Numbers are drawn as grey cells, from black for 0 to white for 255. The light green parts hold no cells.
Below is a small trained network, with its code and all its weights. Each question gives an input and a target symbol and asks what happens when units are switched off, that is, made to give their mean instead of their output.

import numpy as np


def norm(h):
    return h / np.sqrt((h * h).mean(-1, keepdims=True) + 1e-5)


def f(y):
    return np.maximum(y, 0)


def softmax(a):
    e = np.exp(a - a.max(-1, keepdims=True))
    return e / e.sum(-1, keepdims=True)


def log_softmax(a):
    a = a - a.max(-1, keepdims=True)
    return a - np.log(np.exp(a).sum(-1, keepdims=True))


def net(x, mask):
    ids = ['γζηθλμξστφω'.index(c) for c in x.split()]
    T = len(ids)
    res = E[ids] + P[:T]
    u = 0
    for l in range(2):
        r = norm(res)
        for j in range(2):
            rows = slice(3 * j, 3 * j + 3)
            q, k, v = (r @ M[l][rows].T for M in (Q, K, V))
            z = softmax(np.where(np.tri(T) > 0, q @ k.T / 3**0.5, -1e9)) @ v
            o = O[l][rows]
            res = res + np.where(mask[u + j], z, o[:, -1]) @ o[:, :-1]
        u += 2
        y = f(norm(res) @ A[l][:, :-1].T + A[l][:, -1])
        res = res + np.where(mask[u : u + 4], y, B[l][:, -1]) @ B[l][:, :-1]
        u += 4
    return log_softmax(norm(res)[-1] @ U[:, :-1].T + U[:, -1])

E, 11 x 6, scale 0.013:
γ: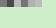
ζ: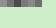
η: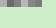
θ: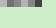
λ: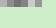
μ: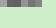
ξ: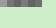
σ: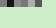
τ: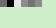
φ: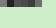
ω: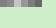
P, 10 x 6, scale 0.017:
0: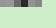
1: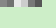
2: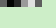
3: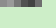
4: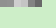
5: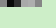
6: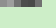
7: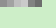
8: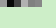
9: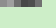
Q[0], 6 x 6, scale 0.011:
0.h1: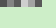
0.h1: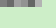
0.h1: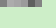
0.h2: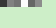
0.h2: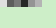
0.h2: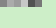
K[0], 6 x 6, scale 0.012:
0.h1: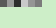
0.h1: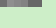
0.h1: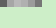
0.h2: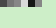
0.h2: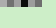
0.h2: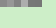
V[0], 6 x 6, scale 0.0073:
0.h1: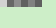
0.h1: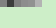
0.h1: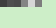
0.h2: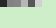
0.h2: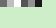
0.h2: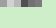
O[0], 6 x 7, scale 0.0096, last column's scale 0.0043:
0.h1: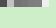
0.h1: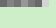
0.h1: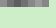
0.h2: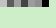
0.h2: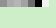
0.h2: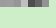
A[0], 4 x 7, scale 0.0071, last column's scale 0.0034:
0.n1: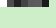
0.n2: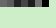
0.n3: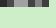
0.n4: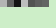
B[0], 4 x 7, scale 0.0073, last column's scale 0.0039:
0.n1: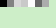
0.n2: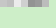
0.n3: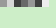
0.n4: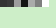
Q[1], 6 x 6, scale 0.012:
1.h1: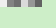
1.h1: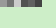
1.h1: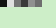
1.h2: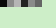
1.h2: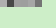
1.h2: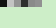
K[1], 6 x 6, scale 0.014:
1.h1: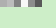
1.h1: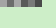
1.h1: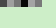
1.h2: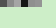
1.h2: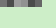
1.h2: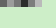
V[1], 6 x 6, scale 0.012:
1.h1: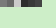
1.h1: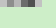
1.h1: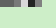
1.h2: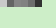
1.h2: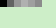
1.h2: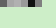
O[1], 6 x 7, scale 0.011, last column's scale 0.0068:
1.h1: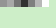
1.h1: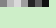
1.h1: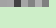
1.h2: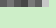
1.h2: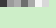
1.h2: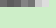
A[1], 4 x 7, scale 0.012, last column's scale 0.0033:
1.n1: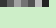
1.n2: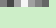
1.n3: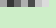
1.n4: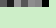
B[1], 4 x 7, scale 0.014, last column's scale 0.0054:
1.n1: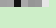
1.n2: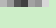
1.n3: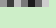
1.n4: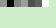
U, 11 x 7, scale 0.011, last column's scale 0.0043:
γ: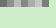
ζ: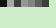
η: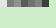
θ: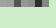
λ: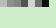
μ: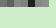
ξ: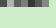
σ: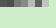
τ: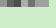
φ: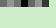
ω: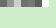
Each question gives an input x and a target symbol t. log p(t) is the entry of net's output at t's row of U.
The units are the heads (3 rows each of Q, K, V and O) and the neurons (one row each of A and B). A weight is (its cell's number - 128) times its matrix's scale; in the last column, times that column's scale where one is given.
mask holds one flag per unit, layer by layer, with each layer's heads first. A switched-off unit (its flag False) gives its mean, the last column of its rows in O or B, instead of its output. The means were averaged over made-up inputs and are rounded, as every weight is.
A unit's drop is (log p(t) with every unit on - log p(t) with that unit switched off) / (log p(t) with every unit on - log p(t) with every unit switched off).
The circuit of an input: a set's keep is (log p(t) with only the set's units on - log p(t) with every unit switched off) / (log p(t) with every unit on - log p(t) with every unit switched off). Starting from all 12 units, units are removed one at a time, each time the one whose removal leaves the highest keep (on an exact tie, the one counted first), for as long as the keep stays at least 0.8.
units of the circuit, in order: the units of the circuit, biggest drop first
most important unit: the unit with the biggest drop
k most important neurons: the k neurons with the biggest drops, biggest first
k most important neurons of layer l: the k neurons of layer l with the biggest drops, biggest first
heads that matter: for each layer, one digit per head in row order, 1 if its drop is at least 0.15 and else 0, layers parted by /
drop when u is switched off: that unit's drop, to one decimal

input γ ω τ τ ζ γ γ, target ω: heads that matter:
00 / 11
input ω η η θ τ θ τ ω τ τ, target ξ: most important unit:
0.h2
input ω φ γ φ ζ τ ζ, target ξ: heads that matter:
01 / 00
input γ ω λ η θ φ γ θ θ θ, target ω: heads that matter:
00 / 11
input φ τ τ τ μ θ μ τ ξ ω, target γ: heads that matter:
01 / 01
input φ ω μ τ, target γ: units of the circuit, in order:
(1.h2 0.n1 0.h2)
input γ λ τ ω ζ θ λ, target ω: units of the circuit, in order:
(1.h1 1.h2)
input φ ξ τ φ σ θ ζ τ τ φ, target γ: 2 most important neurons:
(0.n1 0.n2)
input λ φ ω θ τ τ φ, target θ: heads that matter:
01 / 11
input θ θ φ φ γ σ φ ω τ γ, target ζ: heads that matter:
01 / 00
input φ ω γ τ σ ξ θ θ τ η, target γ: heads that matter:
01 / 01
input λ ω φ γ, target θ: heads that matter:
01 / 01
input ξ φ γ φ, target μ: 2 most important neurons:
(1.n3 0.n2)
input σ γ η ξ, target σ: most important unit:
1.h1
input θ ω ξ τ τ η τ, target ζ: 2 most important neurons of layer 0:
(0.n4 0.n3)
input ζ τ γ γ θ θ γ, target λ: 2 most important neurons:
(1.n2 0.n4)
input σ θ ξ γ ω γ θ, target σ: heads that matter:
01 / 10
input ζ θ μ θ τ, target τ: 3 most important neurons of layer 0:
(0.n1 0.n2 0.n4)
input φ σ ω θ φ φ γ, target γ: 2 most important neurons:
(0.n1 0.n2)
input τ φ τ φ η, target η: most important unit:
1.n2
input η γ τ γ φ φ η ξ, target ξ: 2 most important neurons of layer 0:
(0.n4 0.n1)
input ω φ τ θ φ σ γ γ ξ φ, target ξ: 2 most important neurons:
(1.n2 0.n4)
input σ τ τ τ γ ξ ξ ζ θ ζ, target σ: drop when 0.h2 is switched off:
0.1
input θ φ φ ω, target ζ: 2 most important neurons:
(0.n4 1.n2)
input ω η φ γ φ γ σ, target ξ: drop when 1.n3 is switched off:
-0.1
